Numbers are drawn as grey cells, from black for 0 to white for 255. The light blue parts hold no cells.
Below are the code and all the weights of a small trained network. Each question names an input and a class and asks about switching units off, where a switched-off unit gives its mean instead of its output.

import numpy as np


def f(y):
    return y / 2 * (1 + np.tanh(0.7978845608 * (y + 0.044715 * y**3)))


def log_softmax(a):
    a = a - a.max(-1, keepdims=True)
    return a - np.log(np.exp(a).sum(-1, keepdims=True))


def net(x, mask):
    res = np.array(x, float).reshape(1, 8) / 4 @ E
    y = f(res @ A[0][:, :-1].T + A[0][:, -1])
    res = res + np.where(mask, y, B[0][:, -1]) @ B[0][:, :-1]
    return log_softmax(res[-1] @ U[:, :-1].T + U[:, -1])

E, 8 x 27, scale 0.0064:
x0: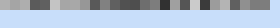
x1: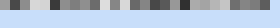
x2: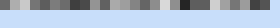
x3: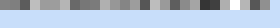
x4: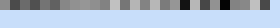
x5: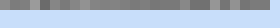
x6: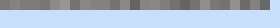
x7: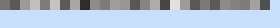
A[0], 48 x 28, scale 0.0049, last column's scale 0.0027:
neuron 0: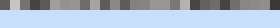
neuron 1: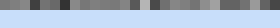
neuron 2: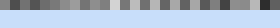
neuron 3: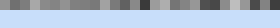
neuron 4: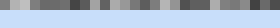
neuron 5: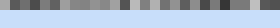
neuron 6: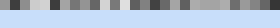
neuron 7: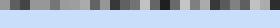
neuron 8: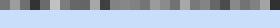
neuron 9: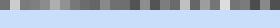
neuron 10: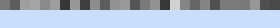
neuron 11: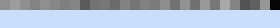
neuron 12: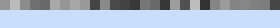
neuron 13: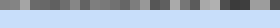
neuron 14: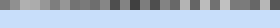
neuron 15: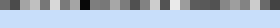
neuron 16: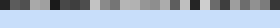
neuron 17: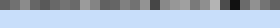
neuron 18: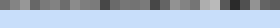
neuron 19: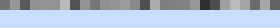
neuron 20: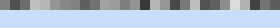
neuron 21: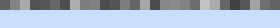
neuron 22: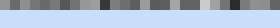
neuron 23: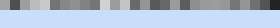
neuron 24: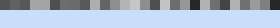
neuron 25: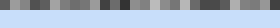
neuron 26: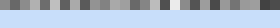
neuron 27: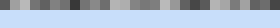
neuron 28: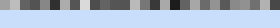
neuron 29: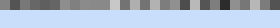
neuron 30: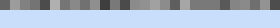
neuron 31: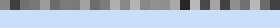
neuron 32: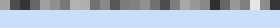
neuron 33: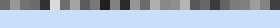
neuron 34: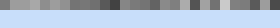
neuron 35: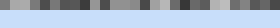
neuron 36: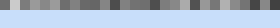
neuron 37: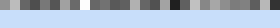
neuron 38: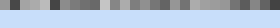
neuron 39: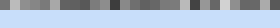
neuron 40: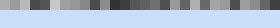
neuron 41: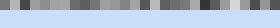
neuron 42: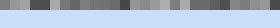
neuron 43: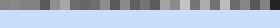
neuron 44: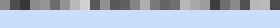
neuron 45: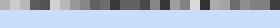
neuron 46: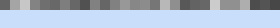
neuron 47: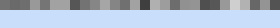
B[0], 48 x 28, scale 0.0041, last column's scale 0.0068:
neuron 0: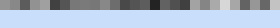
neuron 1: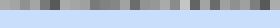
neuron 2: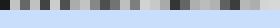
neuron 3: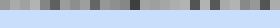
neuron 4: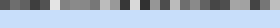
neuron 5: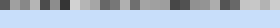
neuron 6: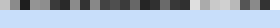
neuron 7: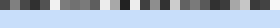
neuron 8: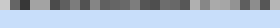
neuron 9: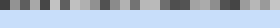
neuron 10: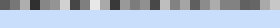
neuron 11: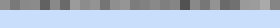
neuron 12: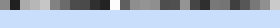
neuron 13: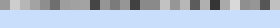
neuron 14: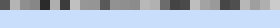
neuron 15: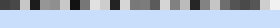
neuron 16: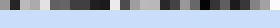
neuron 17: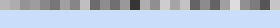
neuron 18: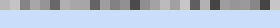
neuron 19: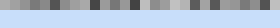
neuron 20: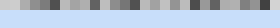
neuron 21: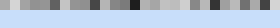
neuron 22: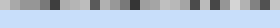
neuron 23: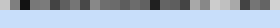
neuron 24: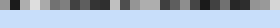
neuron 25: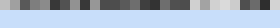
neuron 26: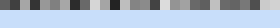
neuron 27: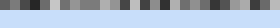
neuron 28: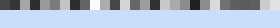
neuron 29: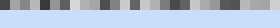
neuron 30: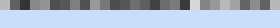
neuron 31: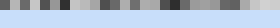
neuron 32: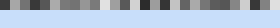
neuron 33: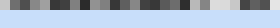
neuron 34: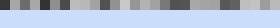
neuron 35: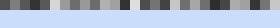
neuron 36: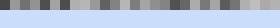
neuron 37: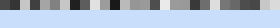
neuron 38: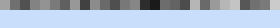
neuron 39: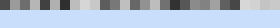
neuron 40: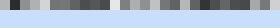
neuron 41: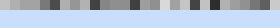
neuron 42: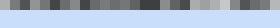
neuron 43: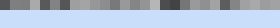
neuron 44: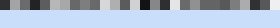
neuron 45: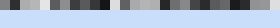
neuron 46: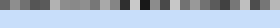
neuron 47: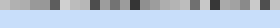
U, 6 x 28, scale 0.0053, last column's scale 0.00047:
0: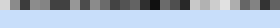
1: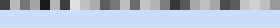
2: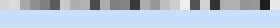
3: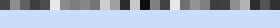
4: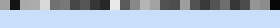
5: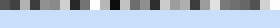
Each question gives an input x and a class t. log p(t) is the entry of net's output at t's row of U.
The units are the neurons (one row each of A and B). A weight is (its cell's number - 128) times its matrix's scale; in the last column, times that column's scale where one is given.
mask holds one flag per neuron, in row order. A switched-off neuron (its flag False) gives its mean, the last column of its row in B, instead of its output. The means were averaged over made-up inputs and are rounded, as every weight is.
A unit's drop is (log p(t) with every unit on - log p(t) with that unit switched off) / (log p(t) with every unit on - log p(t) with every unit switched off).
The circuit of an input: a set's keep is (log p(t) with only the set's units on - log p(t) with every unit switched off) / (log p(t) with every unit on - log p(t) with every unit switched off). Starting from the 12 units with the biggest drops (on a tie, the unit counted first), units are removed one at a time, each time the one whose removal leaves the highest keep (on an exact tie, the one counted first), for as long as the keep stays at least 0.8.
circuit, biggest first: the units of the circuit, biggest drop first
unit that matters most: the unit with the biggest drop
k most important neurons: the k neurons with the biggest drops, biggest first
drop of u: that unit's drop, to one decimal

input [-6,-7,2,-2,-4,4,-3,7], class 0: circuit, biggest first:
[neuron 33]
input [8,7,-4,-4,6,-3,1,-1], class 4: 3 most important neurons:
[neuron 12; neuron 40; neuron 45]
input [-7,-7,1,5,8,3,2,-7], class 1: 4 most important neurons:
[neuron 29; neuron 2; neuron 5; neuron 31]
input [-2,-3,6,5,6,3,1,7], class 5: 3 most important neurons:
[neuron 15; neuron 26; neuron 10]
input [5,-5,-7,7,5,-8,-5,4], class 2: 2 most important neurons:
[neuron 41; neuron 47]
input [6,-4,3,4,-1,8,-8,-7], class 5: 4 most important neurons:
[neuron 37; neuron 28; neuron 16; neuron 24]
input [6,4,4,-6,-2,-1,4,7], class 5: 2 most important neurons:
[neuron 26; neuron 15]
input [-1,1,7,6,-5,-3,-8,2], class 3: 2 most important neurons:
[neuron 35; neuron 27]
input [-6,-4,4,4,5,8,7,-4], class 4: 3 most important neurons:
[neuron 16; neuron 24; neuron 39]
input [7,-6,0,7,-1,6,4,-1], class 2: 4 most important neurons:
[neuron 41; neuron 47; neuron 19; neuron 16]
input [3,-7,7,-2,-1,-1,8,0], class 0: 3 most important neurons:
[neuron 33; neuron 25; neuron 0]
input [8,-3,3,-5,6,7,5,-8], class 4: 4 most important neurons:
[neuron 45; neuron 40; neuron 12; neuron 15]
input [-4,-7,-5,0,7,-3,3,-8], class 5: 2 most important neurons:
[neuron 28; neuron 37]
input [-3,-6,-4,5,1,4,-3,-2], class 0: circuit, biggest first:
[neuron 25]
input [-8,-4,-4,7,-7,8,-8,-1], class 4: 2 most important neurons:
[neuron 16; neuron 24]
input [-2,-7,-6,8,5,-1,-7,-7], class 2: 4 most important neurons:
[neuron 47; neuron 41; neuron 20; neuron 19]
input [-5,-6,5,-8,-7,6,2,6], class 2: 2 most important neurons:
[neuron 21; neuron 22]
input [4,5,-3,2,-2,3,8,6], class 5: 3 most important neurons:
[neuron 15; neuron 26; neuron 10]
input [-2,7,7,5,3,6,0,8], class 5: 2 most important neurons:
[neuron 15; neuron 26]
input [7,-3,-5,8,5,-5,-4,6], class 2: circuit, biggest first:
[neuron 41]
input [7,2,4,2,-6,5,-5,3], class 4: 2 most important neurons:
[neuron 45; neuron 12]
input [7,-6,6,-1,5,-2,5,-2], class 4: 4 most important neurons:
[neuron 45; neuron 40; neuron 12; neuron 6]
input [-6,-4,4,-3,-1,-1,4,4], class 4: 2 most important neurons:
[neuron 16; neuron 24]
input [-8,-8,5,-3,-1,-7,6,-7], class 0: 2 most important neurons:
[neuron 25; neuron 0]
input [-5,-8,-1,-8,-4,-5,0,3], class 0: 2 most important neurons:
[neuron 33; neuron 0]
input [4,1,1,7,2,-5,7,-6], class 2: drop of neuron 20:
0.1
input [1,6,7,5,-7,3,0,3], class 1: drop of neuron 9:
0.2
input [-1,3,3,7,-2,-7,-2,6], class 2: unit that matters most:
neuron 20
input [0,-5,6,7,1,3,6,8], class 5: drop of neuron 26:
0.6
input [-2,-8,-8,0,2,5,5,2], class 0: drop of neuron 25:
0.7
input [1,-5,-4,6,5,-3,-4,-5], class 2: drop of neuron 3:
0.2
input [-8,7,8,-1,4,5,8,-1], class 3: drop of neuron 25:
0.1
